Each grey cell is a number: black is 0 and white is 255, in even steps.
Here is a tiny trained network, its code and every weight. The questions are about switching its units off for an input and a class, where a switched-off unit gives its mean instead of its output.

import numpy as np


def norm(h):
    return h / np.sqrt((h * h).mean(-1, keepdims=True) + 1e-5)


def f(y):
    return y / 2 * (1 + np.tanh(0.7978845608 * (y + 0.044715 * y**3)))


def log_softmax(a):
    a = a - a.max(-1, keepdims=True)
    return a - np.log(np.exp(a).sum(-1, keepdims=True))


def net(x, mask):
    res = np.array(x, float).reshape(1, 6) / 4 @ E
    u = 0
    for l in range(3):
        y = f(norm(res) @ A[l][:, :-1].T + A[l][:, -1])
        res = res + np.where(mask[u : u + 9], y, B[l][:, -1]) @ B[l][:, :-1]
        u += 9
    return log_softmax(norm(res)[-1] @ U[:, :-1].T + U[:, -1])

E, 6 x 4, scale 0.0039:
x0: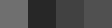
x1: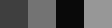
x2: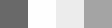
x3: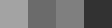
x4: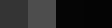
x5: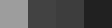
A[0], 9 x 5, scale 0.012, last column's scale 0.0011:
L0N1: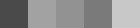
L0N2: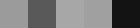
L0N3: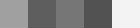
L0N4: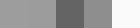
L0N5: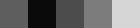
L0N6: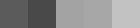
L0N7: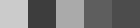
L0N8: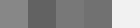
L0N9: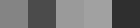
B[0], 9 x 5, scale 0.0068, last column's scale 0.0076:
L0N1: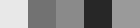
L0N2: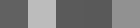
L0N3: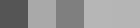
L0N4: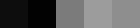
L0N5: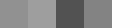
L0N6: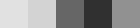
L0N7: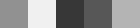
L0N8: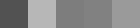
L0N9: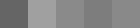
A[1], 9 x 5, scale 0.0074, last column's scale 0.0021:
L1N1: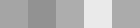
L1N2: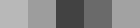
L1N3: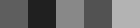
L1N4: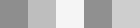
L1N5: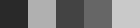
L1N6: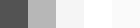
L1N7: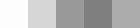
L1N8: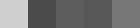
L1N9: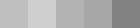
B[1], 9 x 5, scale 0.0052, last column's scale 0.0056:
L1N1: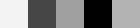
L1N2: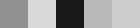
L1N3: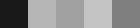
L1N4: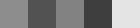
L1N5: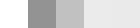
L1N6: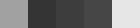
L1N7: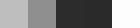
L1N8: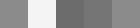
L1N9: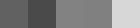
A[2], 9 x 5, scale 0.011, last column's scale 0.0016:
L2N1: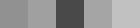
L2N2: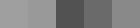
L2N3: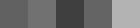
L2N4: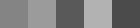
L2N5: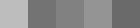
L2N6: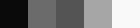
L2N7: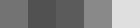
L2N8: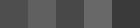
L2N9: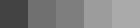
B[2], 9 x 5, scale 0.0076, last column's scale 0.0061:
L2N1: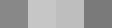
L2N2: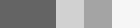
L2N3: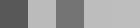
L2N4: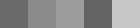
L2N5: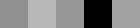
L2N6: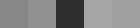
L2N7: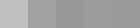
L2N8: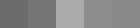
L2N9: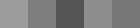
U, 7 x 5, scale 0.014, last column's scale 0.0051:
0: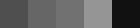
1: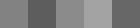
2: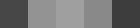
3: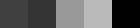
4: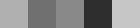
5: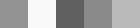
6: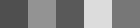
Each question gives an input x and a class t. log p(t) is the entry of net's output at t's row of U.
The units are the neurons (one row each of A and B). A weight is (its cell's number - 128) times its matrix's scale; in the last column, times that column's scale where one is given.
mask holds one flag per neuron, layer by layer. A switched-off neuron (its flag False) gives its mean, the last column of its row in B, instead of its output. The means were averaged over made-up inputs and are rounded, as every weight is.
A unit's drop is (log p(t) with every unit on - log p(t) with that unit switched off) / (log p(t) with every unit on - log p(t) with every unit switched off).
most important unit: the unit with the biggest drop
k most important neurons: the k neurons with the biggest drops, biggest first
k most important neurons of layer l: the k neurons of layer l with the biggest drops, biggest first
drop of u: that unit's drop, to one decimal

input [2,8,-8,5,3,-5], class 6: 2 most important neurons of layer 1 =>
(L1N7 L1N1)
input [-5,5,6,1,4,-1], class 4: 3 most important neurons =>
(L0N5 L0N7 L2N6)
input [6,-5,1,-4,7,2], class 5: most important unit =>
L1N5
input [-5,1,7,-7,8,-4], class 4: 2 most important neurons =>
(L0N5 L0N7)
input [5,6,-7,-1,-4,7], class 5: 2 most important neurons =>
(L0N5 L2N1)
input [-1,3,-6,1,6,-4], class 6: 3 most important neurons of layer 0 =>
(L0N7 L0N1 L0N6)
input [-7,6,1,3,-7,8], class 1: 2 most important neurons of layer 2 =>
(L2N1 L2N4)
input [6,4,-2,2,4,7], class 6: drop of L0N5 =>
-0.1
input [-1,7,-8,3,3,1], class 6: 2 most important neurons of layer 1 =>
(L1N7 L1N1)
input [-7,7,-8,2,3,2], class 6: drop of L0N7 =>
0.2
